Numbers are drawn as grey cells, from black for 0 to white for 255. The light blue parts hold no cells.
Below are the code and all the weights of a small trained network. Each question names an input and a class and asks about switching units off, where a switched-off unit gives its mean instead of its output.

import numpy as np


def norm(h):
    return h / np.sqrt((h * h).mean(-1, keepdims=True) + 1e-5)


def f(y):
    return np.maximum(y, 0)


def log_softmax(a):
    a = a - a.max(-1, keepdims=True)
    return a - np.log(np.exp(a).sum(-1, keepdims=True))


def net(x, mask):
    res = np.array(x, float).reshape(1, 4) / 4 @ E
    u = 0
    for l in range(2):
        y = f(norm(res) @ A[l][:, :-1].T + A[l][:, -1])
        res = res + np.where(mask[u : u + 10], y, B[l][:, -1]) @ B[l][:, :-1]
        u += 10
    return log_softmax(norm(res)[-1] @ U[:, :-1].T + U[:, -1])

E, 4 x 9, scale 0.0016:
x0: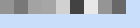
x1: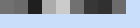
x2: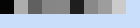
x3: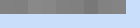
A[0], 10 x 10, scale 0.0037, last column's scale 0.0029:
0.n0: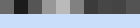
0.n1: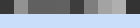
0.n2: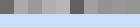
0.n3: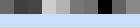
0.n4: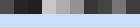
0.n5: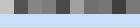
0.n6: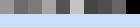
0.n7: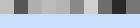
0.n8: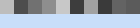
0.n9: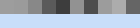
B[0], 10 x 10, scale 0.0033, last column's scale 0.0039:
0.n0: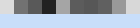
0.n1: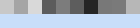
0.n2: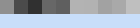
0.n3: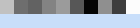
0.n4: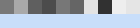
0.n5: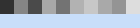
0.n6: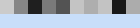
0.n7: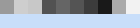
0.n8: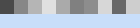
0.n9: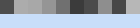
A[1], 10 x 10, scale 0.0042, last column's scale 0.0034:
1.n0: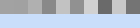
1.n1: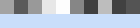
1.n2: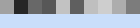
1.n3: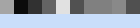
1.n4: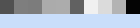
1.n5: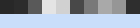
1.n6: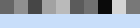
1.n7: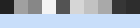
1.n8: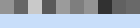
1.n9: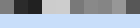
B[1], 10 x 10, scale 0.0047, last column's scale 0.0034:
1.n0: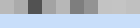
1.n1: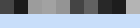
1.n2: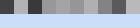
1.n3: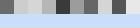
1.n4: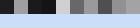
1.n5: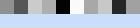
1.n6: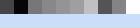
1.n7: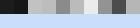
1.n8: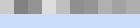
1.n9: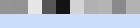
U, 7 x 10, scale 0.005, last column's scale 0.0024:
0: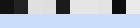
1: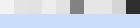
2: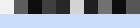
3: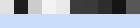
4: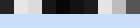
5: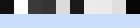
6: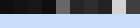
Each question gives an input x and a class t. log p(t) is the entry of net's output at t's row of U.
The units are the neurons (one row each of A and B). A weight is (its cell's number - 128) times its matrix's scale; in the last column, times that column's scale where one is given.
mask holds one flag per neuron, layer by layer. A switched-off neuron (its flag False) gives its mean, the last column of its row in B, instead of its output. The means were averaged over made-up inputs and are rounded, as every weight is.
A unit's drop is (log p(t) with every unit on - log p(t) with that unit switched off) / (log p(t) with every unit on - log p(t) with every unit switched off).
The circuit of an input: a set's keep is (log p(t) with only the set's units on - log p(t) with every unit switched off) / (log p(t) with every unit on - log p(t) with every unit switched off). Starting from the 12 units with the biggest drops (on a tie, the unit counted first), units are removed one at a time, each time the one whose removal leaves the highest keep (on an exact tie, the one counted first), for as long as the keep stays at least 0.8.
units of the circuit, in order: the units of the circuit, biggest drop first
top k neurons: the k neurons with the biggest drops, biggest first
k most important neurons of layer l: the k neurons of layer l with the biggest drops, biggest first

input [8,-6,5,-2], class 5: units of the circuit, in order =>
1.n4
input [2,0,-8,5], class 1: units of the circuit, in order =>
0.n7, 0.n3, 1.n8
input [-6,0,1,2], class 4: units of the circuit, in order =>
0.n9, 1.n7
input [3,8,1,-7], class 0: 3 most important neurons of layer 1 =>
1.n3, 1.n9, 1.n6
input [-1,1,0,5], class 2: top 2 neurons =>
0.n6, 0.n3
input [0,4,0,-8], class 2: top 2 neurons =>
0.n0, 0.n3
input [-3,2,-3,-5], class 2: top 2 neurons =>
0.n6, 0.n8
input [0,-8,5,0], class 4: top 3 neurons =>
0.n1, 0.n4, 0.n5
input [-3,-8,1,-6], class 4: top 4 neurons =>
0.n5, 0.n8, 1.n6, 0.n6
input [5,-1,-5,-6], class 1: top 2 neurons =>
0.n7, 0.n3
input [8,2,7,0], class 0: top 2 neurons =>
1.n5, 0.n4
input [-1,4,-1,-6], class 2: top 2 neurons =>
0.n0, 0.n3
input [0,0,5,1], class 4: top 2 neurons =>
0.n1, 0.n4
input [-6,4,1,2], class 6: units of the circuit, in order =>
0.n4
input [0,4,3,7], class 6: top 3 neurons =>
1.n6, 0.n4, 0.n5
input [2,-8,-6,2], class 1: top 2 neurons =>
0.n7, 0.n8
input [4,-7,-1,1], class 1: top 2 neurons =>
0.n7, 0.n5
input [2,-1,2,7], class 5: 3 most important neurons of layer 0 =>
0.n3, 0.n2, 0.n0
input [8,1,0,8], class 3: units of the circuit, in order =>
0.n7, 0.n4, 1.n3
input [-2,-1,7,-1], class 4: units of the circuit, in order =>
0.n1
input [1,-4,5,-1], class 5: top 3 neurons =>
0.n7, 0.n2, 0.n3
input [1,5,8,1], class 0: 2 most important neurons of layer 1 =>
1.n6, 1.n3
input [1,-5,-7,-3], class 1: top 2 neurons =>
0.n7, 0.n8
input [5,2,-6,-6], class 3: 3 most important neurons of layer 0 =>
0.n7, 0.n4, 0.n8
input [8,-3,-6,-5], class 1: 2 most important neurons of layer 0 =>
0.n7, 0.n3
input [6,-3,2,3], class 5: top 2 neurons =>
0.n2, 1.n4
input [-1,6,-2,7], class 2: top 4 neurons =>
0.n0, 0.n3, 0.n4, 1.n3
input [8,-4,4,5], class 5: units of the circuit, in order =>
1.n4
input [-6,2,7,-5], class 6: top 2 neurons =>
1.n6, 1.n3
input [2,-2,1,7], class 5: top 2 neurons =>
0.n2, 0.n3
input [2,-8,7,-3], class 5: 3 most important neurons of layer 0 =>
0.n7, 0.n3, 0.n2
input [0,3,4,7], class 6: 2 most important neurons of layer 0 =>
0.n1, 0.n4
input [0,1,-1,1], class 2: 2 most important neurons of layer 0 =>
0.n3, 0.n6
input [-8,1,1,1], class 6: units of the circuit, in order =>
1.n3
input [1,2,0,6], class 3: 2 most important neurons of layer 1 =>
1.n6, 1.n3
